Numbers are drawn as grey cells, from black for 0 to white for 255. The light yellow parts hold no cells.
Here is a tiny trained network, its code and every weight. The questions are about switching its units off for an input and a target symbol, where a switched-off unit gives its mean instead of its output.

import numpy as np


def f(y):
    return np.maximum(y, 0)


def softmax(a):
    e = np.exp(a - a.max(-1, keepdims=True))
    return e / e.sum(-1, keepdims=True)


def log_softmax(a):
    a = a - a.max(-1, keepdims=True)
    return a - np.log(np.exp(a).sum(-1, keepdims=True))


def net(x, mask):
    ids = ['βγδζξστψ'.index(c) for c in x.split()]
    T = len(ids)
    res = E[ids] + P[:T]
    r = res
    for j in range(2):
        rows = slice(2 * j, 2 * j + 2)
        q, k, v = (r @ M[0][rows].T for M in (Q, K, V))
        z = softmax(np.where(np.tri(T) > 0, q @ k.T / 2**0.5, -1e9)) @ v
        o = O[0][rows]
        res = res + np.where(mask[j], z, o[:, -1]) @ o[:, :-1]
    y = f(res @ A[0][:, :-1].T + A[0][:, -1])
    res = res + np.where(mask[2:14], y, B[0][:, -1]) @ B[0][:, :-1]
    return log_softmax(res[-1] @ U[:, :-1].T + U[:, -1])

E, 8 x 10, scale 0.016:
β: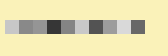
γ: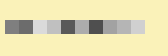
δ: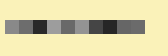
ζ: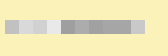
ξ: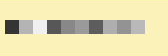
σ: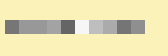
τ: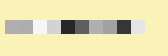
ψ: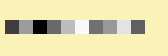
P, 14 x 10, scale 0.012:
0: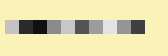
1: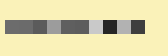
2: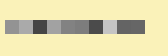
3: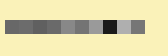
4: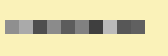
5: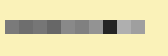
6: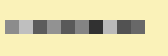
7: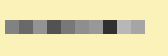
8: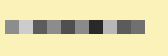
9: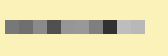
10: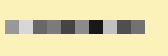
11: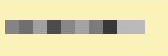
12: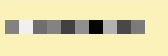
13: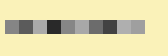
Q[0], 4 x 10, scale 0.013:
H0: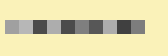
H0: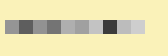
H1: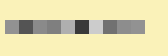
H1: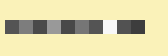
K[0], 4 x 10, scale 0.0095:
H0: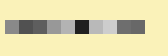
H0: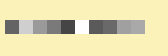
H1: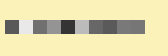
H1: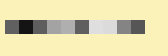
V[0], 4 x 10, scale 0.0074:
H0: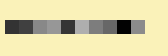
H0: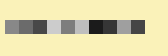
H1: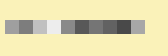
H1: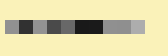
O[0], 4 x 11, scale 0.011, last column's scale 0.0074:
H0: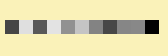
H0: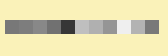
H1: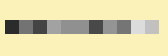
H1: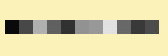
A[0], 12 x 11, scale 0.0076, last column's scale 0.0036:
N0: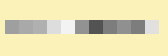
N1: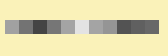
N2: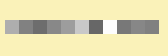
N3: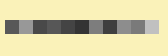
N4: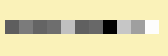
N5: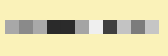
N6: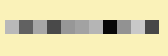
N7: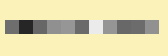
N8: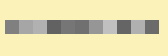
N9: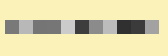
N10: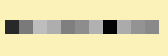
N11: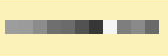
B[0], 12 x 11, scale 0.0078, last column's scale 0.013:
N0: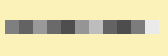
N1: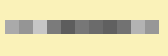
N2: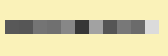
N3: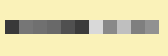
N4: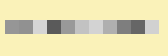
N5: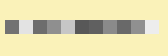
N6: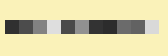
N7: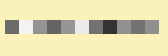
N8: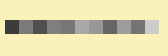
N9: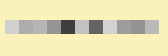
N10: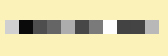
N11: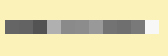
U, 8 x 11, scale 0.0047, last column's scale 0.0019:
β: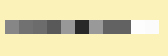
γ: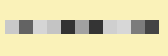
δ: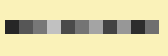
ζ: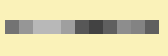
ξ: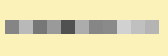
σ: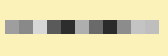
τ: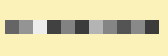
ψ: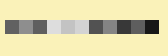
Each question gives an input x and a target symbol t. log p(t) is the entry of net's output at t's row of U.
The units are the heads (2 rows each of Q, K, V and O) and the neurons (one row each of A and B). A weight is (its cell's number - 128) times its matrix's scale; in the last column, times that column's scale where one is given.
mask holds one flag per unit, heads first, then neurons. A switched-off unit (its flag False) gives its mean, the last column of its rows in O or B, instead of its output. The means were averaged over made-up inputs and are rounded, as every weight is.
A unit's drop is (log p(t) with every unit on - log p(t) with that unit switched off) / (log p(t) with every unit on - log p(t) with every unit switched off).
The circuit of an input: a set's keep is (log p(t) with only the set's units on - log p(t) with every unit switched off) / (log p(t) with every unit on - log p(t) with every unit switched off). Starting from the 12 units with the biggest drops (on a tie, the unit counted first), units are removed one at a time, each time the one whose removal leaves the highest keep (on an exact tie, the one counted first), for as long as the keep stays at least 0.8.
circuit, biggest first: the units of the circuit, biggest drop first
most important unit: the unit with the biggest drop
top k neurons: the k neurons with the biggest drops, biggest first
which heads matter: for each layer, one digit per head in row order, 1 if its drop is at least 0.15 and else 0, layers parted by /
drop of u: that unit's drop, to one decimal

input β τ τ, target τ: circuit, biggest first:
H1
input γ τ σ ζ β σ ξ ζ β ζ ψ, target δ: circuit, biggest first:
H1; N2
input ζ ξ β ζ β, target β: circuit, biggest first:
H0; H1; N2
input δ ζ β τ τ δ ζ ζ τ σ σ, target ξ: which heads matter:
10
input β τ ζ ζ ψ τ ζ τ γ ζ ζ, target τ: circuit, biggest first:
H1; N5
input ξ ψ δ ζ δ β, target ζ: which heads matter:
01
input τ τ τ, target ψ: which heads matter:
11
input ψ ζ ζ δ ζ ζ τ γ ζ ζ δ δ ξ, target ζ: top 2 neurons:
N5; N6
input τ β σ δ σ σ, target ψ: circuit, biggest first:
H0; N10
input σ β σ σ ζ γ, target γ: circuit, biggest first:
N10; H0; N2; N11
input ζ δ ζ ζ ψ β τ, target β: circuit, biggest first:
H1; H0
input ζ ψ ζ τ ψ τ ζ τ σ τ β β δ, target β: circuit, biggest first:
H0; H1
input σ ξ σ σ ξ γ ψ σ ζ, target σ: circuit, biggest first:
H1; N0; N10
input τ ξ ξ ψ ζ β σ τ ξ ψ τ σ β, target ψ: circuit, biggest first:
H0
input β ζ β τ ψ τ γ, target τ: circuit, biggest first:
H1; H0; N5
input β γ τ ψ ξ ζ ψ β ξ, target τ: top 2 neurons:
N5; N6
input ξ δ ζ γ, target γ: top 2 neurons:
N10; N2
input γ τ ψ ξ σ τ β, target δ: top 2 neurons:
N2; N11
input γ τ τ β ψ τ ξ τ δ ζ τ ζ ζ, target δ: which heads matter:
01
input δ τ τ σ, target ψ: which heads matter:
10
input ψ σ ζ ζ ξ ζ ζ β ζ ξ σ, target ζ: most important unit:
N5
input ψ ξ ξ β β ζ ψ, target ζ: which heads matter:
11
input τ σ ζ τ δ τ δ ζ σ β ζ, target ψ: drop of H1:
0.6
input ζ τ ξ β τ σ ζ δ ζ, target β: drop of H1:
0.3
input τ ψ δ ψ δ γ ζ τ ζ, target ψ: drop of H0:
1.1
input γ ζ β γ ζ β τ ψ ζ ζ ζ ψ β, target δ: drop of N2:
0.2
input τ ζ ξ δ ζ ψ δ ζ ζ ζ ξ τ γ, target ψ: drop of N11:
0.1
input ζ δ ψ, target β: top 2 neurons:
N2; N6
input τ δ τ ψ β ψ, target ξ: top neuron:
N5
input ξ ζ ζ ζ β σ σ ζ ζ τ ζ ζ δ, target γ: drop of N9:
0.7
